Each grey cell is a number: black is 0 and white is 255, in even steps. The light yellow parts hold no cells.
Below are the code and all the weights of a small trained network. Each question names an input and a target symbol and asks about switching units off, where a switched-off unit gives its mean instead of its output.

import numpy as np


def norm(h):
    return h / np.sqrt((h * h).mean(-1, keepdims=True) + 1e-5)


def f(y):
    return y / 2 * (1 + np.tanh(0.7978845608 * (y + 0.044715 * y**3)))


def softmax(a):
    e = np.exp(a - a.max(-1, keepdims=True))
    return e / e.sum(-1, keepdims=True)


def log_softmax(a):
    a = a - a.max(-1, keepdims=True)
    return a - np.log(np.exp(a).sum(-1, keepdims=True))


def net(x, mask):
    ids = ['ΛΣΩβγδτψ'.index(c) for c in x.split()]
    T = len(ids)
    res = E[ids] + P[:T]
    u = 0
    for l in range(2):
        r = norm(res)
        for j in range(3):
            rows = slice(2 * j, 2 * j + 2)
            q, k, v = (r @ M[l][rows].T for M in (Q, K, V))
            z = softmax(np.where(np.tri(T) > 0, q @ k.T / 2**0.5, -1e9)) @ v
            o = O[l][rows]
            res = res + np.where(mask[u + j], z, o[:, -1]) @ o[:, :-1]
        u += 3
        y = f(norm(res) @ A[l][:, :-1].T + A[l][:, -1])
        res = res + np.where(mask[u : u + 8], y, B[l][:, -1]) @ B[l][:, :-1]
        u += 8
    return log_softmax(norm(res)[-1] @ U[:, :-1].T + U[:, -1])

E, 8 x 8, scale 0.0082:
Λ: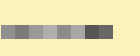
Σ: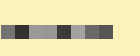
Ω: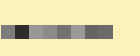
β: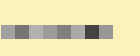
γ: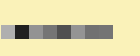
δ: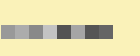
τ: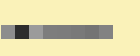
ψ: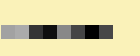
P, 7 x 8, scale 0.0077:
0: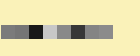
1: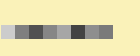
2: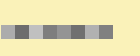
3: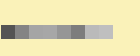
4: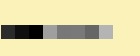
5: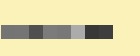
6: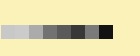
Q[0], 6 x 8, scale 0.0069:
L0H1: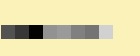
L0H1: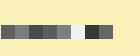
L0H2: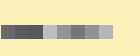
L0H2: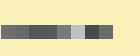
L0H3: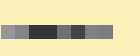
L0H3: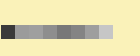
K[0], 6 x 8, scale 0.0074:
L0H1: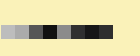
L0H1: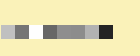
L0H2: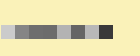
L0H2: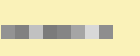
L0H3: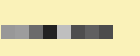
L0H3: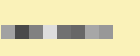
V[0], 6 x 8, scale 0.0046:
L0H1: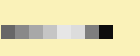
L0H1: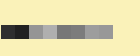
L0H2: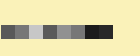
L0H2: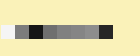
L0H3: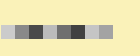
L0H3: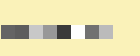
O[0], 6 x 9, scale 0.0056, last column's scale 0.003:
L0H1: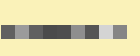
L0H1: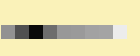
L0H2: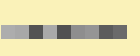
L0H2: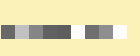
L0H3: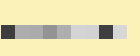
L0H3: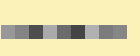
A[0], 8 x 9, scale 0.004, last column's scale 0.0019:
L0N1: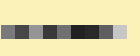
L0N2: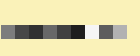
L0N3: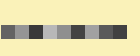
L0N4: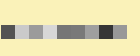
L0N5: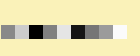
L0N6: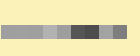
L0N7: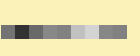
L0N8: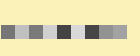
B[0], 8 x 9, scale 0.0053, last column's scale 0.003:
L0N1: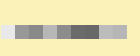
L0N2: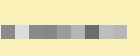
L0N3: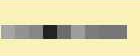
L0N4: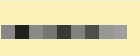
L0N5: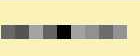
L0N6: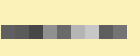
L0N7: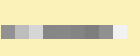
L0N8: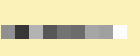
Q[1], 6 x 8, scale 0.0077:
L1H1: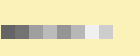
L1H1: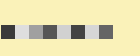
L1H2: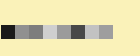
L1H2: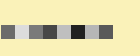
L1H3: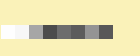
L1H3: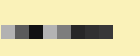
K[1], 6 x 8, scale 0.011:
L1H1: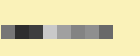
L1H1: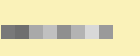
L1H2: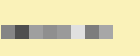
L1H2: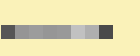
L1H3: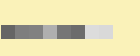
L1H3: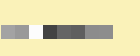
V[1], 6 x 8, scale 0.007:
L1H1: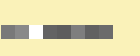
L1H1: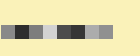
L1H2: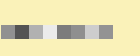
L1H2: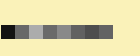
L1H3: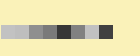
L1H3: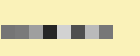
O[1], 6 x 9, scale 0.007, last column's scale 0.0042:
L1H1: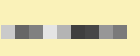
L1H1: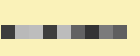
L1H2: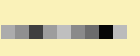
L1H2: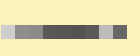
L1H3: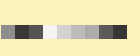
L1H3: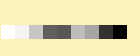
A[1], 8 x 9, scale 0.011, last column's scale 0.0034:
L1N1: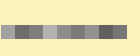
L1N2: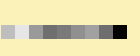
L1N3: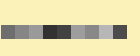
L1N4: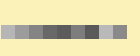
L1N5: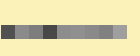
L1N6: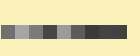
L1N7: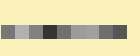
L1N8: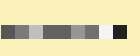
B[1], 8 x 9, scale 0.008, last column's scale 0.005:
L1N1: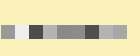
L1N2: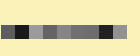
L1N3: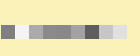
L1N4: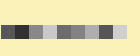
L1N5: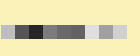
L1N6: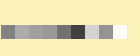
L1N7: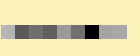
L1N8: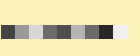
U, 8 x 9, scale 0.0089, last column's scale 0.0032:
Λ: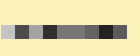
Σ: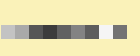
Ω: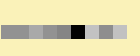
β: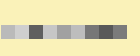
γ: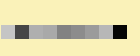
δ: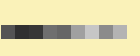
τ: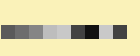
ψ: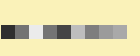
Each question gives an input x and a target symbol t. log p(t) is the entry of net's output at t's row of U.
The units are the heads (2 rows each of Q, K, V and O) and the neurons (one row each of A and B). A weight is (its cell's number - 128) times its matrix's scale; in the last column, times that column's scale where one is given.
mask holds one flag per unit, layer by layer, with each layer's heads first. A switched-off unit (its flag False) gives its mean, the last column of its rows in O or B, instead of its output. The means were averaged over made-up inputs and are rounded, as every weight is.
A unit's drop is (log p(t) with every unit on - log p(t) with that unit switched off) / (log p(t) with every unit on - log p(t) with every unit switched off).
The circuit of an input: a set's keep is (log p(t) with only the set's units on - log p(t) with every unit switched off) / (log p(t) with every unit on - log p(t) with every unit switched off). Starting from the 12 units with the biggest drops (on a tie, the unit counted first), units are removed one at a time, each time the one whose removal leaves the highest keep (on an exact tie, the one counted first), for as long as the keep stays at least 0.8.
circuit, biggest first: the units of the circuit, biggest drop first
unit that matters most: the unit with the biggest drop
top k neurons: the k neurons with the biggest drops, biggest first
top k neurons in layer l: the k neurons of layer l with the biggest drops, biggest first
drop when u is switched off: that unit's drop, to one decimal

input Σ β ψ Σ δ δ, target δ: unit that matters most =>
L1H1
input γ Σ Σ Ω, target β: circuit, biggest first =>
L0H3; L1H2
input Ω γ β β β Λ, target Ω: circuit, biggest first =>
L0H2; L1H1; L1N6; L0H3
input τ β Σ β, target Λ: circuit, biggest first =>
L1H3; L0H3; L1H2; L1N2
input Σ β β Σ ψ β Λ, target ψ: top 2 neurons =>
L0N5; L1N8
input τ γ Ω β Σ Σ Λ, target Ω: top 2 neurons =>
L1N6; L1N8
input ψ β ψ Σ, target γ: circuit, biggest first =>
L1H1; L0H1; L0H3; L0N4
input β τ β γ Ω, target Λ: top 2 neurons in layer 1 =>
L1N2; L1N7
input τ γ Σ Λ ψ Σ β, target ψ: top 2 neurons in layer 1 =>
L1N8; L1N4
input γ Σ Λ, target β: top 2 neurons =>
L0N7; L1N1
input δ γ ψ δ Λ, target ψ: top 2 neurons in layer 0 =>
L0N1; L0N7
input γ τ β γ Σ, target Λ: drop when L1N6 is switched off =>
0.0
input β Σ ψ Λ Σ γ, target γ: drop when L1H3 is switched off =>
0.1
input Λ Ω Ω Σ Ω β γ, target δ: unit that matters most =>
L0H1
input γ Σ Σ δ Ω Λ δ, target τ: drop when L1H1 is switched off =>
0.2
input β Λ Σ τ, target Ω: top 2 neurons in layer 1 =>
L1N6; L1N5
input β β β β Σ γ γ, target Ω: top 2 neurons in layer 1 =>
L1N6; L1N8
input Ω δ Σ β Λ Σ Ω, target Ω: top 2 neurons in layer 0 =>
L0N1; L0N7
